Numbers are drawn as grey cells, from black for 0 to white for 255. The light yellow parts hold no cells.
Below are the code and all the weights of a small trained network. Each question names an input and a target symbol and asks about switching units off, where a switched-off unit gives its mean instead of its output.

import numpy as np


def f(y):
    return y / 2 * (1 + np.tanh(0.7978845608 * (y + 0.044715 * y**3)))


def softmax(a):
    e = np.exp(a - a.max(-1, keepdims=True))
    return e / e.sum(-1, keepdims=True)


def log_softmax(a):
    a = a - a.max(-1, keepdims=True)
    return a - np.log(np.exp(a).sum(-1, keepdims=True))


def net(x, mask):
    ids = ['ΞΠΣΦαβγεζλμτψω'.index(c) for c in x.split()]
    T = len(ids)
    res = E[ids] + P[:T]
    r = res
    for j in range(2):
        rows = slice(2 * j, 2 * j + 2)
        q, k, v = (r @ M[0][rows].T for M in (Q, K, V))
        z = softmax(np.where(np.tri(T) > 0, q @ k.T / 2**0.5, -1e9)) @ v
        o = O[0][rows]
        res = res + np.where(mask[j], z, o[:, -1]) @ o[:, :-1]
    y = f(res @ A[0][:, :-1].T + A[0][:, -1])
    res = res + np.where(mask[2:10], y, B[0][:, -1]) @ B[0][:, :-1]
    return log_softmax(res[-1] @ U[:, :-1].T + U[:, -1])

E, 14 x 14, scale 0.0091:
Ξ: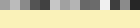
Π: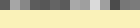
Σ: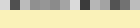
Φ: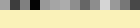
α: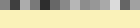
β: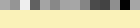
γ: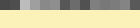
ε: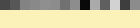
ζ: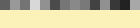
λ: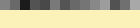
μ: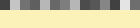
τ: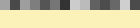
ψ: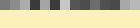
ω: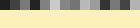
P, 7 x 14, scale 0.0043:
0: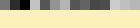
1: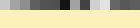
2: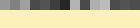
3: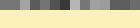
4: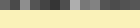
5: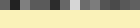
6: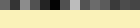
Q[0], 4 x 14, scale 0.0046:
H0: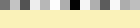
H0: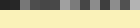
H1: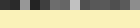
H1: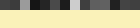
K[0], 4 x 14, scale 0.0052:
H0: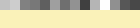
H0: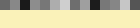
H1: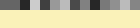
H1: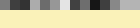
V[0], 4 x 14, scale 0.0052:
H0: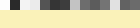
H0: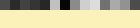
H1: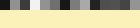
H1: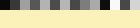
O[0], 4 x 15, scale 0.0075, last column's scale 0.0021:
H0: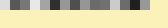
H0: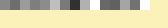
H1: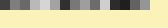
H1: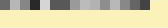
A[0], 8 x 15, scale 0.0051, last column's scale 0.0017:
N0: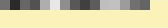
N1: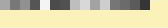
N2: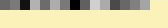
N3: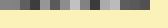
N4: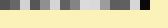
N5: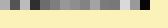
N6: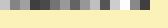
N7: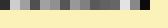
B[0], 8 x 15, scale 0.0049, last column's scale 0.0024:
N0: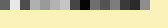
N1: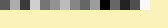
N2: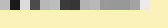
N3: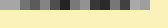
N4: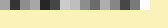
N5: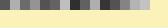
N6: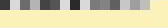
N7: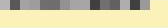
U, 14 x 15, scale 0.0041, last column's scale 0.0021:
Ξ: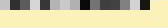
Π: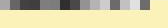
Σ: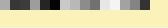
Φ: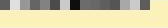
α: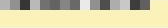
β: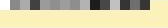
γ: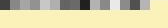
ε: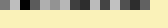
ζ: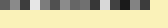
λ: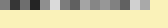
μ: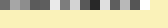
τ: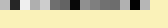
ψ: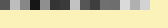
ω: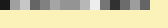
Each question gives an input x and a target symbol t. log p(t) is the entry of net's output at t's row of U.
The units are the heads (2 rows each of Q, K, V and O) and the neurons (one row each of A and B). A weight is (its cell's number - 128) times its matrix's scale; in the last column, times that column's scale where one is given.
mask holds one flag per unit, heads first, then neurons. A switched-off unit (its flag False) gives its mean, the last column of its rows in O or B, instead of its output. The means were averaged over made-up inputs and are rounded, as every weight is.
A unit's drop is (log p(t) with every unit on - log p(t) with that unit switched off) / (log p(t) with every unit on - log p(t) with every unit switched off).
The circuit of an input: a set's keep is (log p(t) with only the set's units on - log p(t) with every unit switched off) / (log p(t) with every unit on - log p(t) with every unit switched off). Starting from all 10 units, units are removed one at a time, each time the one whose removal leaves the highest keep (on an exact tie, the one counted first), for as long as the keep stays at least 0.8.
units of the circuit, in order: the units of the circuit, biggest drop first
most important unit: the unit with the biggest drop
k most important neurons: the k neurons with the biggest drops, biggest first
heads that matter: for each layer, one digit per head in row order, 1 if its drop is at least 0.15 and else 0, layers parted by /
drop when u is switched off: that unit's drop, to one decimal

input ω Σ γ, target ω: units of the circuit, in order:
[H0, H1]
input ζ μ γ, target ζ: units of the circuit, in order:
[H1, H0]
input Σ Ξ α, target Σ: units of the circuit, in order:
[H0, H1]
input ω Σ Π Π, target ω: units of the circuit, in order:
[H0, H1]
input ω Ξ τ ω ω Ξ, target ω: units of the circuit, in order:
[H0, H1]
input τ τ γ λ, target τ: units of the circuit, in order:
[H0, N2]
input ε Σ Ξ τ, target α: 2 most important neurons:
[N1, N6]
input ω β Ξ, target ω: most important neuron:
[N1]
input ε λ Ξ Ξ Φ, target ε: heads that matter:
01
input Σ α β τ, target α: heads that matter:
11
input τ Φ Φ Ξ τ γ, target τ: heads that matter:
10
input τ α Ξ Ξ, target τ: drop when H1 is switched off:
0.1
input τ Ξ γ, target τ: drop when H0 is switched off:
0.8
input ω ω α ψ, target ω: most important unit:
H0
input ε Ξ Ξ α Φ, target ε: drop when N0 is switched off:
0.2
